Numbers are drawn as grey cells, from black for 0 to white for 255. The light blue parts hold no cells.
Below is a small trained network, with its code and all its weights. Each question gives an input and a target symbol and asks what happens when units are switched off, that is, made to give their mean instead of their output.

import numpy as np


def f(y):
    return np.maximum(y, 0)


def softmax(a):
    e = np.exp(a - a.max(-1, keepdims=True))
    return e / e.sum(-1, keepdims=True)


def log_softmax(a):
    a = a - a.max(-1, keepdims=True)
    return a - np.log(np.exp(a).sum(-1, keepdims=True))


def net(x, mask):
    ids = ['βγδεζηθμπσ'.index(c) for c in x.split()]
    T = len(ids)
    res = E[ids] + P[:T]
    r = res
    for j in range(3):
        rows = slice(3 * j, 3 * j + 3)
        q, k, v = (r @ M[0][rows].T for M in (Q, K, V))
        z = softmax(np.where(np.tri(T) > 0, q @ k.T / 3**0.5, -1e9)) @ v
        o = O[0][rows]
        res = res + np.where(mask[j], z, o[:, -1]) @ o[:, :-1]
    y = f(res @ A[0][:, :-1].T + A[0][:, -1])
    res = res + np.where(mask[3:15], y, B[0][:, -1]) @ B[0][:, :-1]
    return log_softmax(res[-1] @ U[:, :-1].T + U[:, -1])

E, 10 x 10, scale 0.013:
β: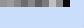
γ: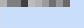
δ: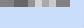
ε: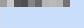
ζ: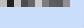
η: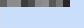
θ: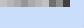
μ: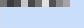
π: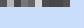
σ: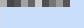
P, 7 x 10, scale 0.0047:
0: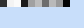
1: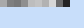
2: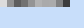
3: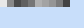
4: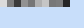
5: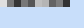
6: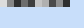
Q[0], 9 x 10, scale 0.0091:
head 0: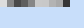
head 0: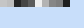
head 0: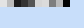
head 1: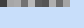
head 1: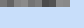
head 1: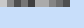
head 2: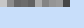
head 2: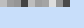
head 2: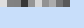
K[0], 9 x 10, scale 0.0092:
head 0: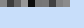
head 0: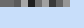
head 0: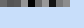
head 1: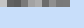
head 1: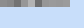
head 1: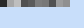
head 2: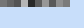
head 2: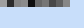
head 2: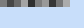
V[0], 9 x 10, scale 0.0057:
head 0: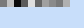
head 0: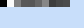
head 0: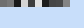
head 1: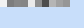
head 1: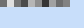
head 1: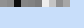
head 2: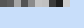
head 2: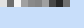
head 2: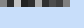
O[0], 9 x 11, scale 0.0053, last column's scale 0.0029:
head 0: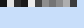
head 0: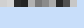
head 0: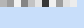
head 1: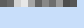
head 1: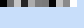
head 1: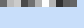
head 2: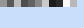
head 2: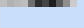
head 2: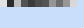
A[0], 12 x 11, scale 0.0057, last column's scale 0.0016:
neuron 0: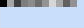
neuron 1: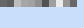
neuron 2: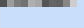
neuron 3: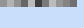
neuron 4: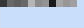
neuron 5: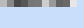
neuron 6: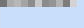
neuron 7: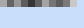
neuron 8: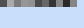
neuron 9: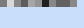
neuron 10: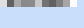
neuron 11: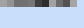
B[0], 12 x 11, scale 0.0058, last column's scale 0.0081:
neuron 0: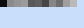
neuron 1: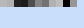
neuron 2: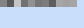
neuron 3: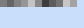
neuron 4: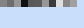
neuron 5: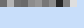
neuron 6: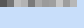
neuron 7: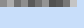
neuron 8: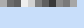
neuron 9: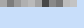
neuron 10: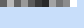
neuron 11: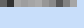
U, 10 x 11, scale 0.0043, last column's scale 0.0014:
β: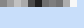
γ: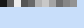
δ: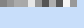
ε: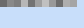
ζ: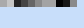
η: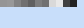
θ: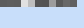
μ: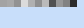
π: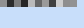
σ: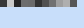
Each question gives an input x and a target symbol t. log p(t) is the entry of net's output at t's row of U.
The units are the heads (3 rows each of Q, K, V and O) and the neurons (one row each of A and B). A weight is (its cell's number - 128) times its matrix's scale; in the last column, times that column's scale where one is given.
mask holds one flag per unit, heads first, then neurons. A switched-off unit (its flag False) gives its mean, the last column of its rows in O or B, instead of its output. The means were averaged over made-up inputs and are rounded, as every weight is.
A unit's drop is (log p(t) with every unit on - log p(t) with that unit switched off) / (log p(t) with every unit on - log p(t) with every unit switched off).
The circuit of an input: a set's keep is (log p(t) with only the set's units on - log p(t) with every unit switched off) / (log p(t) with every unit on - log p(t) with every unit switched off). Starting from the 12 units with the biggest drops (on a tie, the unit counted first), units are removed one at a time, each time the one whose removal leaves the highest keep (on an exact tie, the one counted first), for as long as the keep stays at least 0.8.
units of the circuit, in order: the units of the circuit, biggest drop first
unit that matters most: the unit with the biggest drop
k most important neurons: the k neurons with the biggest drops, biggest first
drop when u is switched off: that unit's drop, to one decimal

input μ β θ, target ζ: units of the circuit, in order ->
(head 1; head 0; neuron 5)
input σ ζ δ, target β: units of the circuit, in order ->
(head 2; head 0; neuron 10)
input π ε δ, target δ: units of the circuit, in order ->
(head 0; neuron 9; neuron 3)
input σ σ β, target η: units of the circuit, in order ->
(head 0; neuron 1; head 2)
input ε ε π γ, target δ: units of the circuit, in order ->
(head 0; neuron 9)
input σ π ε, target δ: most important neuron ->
(neuron 3)
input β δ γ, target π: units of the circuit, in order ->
(head 0; neuron 4; head 1; neuron 10)
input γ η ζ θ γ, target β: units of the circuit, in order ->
(head 2; head 0; neuron 10)
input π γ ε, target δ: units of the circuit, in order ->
(head 0; neuron 3; neuron 9)
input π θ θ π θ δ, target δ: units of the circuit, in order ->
(head 0; neuron 9)
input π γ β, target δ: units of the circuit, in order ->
(head 0; neuron 9; neuron 3)
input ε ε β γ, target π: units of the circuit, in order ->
(head 0; neuron 4; neuron 10)
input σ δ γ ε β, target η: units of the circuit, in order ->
(head 0; head 2; neuron 1)
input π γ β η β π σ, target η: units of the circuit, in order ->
(head 0; neuron 1; head 2; neuron 5)
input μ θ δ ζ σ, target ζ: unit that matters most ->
head 1
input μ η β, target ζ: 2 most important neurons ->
(neuron 5; neuron 6)
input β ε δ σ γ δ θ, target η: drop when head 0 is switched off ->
0.6
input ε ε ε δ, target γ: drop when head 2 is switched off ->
0.2
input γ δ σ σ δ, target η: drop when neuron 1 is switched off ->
0.5
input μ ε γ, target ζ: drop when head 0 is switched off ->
0.2
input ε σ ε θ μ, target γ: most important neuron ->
(neuron 10)
